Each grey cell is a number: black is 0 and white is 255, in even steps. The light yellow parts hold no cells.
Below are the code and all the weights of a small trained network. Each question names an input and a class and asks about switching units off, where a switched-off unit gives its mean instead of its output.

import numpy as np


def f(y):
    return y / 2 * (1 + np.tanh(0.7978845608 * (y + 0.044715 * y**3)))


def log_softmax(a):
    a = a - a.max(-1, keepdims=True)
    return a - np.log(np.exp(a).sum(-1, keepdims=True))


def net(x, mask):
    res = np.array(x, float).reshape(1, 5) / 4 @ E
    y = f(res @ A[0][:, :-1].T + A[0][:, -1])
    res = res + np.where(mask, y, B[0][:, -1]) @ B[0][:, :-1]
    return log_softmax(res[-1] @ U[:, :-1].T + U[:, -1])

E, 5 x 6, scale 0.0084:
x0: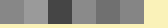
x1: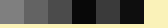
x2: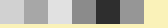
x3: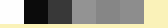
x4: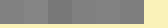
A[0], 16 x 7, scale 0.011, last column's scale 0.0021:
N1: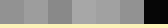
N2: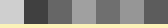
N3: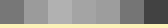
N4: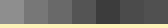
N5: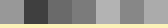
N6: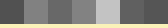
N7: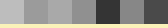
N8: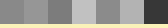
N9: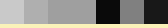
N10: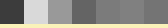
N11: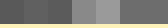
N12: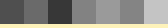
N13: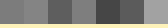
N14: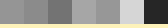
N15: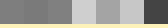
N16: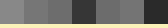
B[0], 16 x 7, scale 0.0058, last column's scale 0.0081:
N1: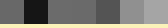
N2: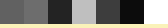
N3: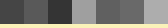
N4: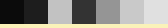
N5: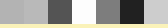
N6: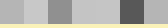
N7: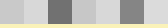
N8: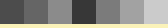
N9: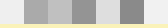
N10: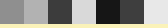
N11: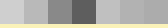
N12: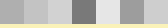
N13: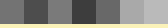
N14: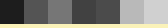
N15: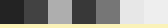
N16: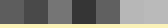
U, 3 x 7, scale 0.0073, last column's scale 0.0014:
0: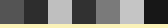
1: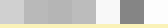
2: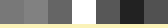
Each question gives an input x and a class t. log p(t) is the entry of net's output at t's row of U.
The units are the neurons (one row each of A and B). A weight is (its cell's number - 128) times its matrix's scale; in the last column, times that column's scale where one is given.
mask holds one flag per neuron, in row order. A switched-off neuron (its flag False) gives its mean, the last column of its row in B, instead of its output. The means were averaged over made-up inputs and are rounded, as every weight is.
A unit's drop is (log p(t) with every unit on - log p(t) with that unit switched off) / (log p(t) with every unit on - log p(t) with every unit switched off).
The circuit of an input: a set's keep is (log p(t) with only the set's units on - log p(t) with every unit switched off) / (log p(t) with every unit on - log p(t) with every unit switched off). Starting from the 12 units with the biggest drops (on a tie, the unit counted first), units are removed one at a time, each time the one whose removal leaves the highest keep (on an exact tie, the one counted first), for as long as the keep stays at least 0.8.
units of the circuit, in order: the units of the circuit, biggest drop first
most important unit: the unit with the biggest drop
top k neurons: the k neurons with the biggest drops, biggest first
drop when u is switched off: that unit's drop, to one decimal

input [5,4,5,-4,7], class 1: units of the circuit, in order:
N9
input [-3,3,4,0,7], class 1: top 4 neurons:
N15; N14; N9; N7
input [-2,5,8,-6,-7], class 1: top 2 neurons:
N9; N7
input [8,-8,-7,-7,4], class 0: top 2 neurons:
N15; N14
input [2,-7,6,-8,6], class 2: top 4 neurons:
N10; N3; N4; N7
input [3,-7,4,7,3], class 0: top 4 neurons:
N15; N14; N8; N10
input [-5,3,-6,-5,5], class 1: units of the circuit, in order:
N12; N6
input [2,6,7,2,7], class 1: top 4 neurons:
N9; N7; N15; N14
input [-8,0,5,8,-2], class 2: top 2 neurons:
N2; N12
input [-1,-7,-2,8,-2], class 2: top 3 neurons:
N5; N2; N4
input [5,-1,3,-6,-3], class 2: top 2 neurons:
N10; N12
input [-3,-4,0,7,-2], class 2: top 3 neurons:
N2; N5; N4
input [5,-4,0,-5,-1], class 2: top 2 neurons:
N10; N4
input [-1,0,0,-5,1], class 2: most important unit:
N10
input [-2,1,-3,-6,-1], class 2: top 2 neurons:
N10; N9
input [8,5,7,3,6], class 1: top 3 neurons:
N9; N7; N15
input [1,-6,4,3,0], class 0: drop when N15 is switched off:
0.2
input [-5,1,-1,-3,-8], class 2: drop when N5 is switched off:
-0.1
